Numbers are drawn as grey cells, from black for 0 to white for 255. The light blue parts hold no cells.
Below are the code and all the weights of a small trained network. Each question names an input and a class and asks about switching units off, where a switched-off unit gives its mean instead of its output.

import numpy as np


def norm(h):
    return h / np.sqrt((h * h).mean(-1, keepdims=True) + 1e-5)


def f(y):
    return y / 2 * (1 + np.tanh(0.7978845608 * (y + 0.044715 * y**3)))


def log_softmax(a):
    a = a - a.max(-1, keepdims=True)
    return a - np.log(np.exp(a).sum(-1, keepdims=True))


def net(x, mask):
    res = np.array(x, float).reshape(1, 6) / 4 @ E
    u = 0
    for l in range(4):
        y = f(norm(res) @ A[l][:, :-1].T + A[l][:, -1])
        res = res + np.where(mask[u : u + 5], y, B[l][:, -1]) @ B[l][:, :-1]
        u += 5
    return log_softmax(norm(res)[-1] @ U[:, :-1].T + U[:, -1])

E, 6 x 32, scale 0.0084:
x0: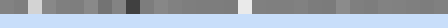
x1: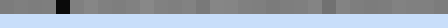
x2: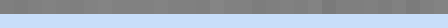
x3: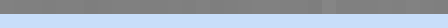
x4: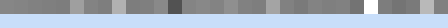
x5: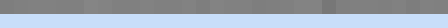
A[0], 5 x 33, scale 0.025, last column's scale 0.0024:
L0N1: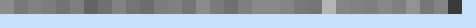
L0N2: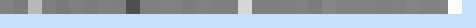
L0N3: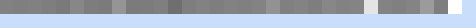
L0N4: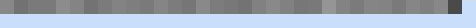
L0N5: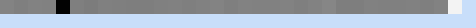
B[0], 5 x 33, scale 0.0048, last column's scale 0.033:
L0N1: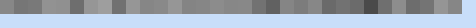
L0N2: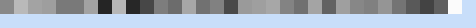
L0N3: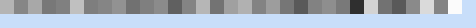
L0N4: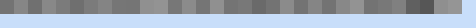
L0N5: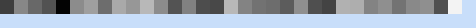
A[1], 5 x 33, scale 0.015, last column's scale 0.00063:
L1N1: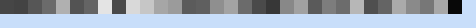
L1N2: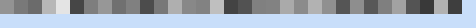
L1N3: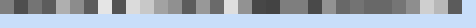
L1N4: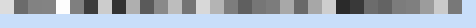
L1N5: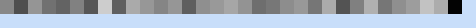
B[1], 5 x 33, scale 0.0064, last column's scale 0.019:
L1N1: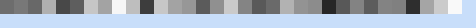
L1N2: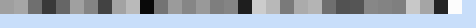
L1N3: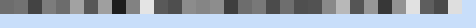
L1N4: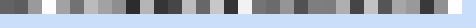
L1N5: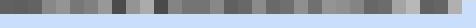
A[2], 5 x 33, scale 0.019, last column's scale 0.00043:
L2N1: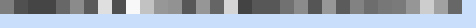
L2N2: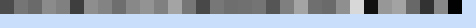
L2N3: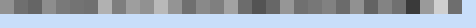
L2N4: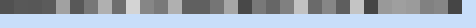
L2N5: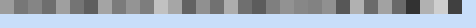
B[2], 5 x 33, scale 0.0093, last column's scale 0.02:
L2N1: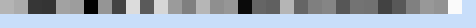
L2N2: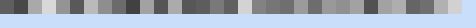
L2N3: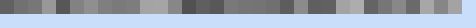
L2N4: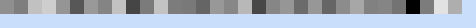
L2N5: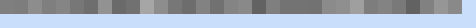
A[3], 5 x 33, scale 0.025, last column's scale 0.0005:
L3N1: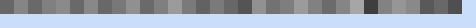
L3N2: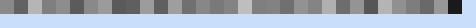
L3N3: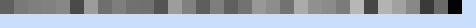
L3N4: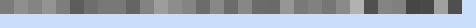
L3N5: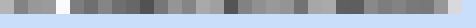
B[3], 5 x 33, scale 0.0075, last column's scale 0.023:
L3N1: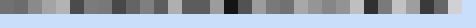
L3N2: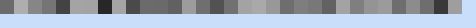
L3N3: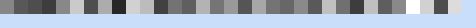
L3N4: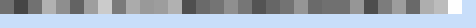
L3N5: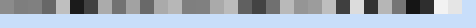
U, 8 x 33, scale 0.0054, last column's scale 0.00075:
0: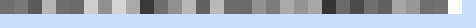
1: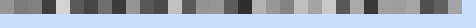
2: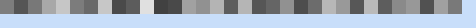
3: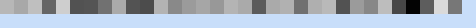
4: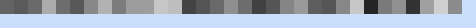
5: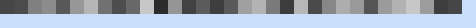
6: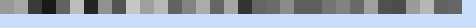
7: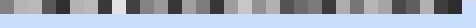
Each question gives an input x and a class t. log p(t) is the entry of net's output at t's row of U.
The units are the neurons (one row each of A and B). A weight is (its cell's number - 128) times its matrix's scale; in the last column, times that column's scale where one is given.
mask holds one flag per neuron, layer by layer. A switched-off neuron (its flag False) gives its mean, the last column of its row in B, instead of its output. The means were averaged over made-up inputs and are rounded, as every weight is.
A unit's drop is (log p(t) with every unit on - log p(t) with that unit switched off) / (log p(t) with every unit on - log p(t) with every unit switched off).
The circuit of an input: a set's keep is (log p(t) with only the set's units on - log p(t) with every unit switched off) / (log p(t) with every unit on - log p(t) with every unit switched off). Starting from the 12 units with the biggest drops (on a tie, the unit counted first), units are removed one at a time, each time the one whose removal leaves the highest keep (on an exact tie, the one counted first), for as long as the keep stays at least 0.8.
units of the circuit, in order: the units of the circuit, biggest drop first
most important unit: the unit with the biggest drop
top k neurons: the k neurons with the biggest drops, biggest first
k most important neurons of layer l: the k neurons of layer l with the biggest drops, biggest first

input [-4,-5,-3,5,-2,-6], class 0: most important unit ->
L0N5
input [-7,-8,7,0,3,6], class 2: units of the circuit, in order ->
(L0N2 L0N5 L1N4)
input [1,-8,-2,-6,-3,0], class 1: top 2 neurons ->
(L0N5 L0N3)
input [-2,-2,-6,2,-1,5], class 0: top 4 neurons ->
(L0N5 L0N2 L0N3 L1N2)
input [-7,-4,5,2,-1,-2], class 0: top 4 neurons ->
(L0N5 L0N3 L0N2 L1N2)
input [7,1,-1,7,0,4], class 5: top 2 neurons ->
(L0N3 L2N1)
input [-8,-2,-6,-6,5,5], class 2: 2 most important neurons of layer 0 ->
(L0N2 L0N5)
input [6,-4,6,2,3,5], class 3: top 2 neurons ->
(L0N5 L3N5)
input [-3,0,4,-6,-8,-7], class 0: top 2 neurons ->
(L0N5 L0N2)
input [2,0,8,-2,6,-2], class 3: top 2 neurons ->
(L0N5 L3N5)
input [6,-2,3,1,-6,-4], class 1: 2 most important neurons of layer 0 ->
(L0N5 L0N3)
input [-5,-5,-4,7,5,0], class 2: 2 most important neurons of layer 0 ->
(L0N2 L0N5)
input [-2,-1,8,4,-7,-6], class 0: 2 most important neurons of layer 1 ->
(L1N2 L1N1)
